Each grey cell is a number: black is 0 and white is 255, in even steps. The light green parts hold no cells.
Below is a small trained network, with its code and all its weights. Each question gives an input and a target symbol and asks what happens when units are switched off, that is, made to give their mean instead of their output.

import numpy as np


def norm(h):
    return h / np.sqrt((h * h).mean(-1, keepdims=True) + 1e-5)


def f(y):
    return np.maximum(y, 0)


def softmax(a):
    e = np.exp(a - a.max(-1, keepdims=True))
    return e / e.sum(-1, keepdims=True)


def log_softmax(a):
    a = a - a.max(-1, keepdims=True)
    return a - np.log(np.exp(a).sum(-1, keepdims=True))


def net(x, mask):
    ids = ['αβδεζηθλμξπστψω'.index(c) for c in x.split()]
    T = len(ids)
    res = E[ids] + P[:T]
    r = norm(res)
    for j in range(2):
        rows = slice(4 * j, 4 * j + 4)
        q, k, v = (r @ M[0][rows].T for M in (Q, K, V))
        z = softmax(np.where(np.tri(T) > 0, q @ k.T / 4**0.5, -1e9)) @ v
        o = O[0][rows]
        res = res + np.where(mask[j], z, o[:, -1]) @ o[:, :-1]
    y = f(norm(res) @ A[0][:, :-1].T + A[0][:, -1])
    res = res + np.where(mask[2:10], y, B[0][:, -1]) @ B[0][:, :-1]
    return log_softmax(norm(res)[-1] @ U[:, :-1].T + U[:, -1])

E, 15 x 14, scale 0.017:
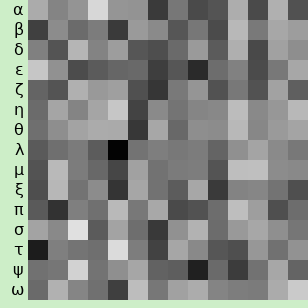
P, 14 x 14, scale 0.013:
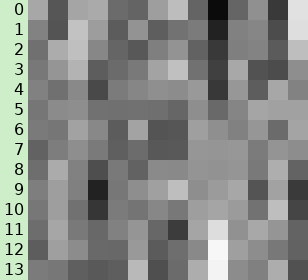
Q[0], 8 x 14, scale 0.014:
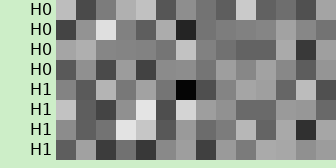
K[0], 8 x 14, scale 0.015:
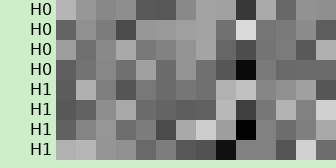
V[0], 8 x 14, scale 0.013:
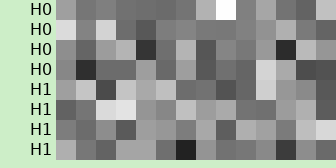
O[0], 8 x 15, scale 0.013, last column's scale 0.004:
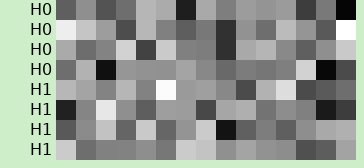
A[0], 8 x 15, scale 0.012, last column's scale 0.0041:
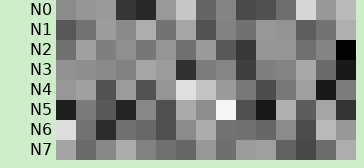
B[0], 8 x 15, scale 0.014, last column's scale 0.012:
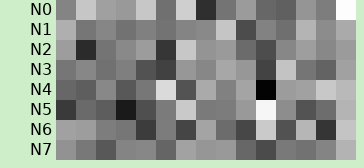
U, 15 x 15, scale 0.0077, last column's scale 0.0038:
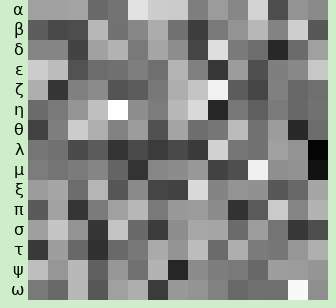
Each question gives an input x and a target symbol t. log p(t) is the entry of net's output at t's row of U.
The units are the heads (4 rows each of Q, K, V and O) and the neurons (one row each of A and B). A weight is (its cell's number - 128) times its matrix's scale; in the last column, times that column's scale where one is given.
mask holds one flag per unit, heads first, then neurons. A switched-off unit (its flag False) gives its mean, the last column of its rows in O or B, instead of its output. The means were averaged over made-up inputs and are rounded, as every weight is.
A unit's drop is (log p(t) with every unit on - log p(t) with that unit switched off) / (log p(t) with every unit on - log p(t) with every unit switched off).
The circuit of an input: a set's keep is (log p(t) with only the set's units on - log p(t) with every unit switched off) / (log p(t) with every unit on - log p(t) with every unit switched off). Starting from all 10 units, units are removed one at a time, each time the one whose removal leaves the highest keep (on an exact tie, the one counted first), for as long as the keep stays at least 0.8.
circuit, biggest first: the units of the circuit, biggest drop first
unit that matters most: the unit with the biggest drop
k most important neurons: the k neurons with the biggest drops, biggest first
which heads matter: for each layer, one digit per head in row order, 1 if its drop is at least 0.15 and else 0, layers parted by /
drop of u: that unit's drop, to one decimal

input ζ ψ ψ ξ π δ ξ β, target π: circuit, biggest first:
[H0]
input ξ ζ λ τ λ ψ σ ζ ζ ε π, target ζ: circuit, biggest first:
[H1; N0]
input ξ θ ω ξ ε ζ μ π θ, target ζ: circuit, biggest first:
[H1; H0; N0]
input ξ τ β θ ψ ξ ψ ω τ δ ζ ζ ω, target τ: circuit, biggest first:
[H0; N5]
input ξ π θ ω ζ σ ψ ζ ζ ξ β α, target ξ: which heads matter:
01
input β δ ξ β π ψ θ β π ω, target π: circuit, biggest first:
[H0; N4]
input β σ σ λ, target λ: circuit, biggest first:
[H1; H0]
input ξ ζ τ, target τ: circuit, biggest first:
[N5; H0]
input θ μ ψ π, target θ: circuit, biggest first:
[H1; H0]
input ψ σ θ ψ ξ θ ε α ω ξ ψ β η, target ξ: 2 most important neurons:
[N0; N4]
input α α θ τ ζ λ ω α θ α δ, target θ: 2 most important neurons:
[N0; N4]
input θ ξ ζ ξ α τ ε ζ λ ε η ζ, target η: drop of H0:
0.2
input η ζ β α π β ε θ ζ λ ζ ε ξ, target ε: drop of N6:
0.3
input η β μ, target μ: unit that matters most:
N2
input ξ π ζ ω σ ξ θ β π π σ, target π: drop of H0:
1.1
